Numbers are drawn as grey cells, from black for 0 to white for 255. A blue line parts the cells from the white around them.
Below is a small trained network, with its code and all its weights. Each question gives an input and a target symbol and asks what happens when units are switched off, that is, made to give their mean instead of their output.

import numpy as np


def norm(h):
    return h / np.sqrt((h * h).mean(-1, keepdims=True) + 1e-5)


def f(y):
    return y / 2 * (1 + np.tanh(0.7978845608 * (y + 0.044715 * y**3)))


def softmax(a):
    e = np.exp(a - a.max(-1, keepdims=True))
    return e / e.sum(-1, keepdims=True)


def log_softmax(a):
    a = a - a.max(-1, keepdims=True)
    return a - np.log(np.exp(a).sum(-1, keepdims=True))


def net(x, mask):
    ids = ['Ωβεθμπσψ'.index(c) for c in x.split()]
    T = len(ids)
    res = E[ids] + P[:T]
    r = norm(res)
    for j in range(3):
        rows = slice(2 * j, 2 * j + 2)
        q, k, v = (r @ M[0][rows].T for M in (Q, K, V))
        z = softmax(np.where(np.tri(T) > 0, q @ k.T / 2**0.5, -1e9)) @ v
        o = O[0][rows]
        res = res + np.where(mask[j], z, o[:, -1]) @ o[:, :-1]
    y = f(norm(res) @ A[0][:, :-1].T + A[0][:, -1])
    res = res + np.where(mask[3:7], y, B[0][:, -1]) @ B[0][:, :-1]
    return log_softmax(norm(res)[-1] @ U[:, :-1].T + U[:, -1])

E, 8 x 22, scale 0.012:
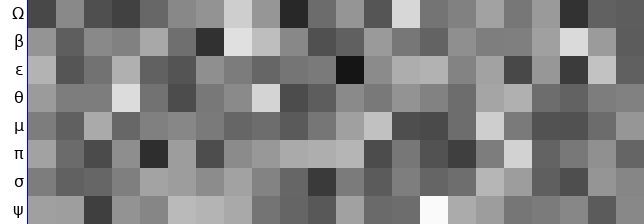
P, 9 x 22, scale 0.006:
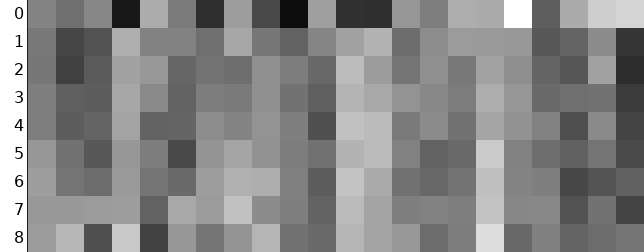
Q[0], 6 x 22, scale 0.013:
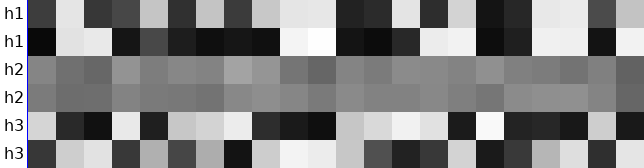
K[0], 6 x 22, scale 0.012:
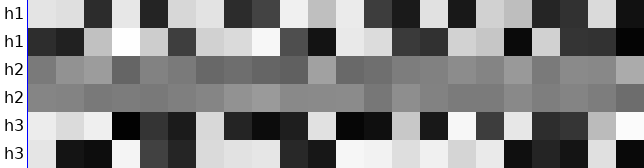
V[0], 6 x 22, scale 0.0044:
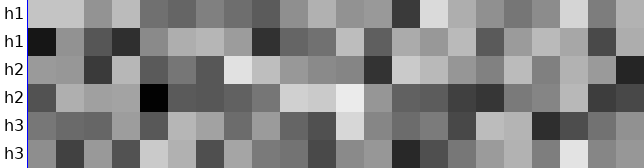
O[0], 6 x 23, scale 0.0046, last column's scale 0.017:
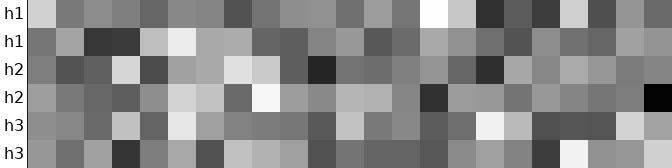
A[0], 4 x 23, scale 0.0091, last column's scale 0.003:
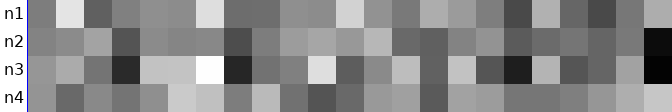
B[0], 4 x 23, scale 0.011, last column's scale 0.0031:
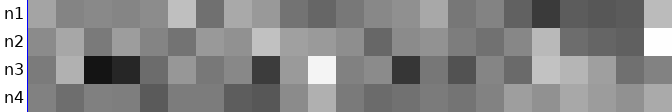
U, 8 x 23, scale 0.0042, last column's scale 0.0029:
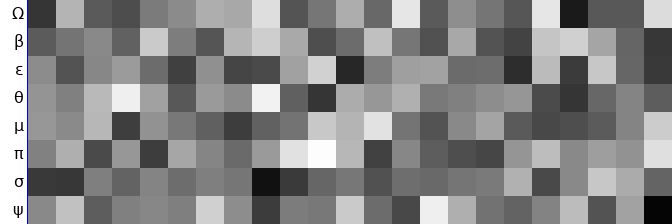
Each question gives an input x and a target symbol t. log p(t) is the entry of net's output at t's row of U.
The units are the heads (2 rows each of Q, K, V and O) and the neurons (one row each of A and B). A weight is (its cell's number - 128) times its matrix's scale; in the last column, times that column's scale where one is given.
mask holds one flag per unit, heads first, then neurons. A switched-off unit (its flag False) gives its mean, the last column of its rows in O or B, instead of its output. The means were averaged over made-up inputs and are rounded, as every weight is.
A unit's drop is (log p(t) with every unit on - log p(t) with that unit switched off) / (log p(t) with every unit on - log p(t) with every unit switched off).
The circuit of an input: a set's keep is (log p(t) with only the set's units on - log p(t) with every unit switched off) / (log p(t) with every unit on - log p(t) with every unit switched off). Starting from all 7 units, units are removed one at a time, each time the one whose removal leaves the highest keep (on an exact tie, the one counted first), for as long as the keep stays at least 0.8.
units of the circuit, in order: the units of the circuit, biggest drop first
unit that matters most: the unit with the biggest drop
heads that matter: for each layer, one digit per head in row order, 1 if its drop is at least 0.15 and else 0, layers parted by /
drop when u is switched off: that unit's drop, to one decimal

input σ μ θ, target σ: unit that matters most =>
h2
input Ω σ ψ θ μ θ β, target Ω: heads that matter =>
101
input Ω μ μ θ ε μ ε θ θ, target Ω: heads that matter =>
101
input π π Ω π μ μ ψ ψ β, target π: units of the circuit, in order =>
(h2, n4)
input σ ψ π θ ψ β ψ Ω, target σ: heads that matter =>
010
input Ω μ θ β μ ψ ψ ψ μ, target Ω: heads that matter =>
011
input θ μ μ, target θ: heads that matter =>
110
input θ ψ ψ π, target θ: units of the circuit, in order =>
(h2, h1)
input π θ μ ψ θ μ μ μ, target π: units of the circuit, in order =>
(h2, n2, n4)
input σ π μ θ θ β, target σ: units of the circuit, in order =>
(h2, n2)
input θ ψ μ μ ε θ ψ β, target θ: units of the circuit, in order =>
(h1, h3)
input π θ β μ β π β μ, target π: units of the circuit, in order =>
(h2, n4, n2)
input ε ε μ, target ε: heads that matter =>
001
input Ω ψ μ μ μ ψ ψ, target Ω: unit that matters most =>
h1
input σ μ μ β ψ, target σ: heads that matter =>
110
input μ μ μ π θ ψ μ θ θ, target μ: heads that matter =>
010
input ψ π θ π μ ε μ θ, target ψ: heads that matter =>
100
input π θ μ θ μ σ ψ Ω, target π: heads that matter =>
010
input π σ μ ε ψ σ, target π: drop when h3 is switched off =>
0.0
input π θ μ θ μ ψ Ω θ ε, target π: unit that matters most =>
h2
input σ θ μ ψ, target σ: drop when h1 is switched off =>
0.2
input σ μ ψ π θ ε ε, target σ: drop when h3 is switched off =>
0.1
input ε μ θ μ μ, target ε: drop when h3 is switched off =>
0.8
